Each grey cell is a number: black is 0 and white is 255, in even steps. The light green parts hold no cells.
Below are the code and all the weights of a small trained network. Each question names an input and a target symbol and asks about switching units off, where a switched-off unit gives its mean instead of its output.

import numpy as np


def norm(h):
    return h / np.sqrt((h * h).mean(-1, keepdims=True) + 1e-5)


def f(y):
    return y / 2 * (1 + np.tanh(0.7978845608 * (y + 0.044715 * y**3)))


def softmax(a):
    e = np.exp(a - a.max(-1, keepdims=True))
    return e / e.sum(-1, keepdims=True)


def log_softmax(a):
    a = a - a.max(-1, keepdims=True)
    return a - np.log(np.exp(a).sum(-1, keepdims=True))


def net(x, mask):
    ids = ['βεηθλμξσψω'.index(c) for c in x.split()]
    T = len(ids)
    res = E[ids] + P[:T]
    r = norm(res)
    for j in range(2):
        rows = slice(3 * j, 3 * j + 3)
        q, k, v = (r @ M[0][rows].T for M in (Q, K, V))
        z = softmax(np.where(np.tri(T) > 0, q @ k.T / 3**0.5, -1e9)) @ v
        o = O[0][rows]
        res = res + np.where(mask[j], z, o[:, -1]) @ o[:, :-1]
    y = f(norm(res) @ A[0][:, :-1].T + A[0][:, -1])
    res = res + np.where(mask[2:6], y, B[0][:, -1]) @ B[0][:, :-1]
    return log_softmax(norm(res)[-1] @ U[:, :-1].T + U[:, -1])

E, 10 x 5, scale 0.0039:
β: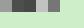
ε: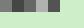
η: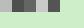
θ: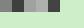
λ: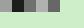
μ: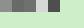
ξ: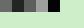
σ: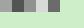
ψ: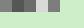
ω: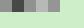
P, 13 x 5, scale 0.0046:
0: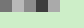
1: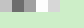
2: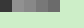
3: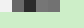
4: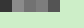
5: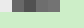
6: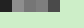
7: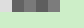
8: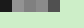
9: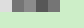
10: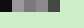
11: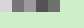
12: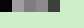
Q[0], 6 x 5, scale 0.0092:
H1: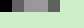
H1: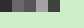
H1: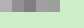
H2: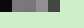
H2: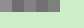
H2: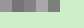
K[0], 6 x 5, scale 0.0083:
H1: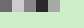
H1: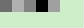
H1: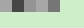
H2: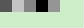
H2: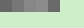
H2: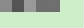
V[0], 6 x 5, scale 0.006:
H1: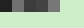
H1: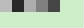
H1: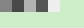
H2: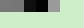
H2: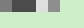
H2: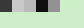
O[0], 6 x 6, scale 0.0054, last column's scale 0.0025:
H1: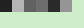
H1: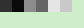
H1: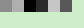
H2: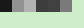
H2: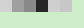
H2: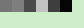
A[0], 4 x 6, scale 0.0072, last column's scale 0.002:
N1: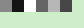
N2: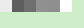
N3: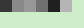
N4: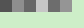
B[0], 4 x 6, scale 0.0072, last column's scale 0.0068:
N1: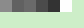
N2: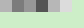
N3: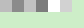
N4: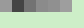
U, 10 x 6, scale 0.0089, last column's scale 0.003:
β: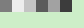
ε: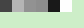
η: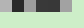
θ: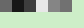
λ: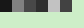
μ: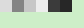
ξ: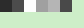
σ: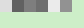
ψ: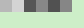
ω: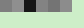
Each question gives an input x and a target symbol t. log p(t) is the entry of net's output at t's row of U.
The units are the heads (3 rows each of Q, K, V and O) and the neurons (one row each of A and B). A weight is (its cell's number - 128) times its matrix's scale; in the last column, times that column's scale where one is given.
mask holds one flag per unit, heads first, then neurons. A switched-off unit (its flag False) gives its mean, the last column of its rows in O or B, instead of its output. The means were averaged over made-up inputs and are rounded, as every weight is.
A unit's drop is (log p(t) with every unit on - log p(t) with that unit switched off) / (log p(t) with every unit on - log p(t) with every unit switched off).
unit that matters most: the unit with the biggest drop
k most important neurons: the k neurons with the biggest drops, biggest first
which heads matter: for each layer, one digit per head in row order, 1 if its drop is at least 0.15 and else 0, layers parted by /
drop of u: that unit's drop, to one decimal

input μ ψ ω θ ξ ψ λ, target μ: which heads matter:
10
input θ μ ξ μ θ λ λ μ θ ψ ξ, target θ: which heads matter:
01
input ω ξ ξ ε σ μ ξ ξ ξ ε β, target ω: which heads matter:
10
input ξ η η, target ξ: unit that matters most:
N3
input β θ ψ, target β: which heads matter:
11
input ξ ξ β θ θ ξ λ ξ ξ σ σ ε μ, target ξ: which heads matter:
10
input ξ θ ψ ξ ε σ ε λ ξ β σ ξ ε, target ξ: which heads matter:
10
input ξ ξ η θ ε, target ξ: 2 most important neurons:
N3, N1
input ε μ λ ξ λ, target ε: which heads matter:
11
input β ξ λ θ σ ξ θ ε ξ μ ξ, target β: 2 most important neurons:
N3, N1
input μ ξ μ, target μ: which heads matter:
10
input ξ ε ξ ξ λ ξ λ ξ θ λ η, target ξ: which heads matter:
10
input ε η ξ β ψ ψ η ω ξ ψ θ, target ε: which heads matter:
11
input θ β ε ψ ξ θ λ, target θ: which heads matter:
01
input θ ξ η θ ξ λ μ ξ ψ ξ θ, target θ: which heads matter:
01
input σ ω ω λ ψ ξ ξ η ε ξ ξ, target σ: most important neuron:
N1
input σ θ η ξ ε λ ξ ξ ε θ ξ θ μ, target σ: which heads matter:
10
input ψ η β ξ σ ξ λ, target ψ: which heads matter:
10
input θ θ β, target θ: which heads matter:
01
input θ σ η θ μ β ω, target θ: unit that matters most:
H2
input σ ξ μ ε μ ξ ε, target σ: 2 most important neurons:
N1, N2
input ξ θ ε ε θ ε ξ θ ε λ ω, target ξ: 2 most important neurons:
N3, N2
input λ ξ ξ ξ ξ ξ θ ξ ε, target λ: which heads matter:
10
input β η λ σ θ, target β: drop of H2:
0.2
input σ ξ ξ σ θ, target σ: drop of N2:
0.1
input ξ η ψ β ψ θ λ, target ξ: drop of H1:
0.2
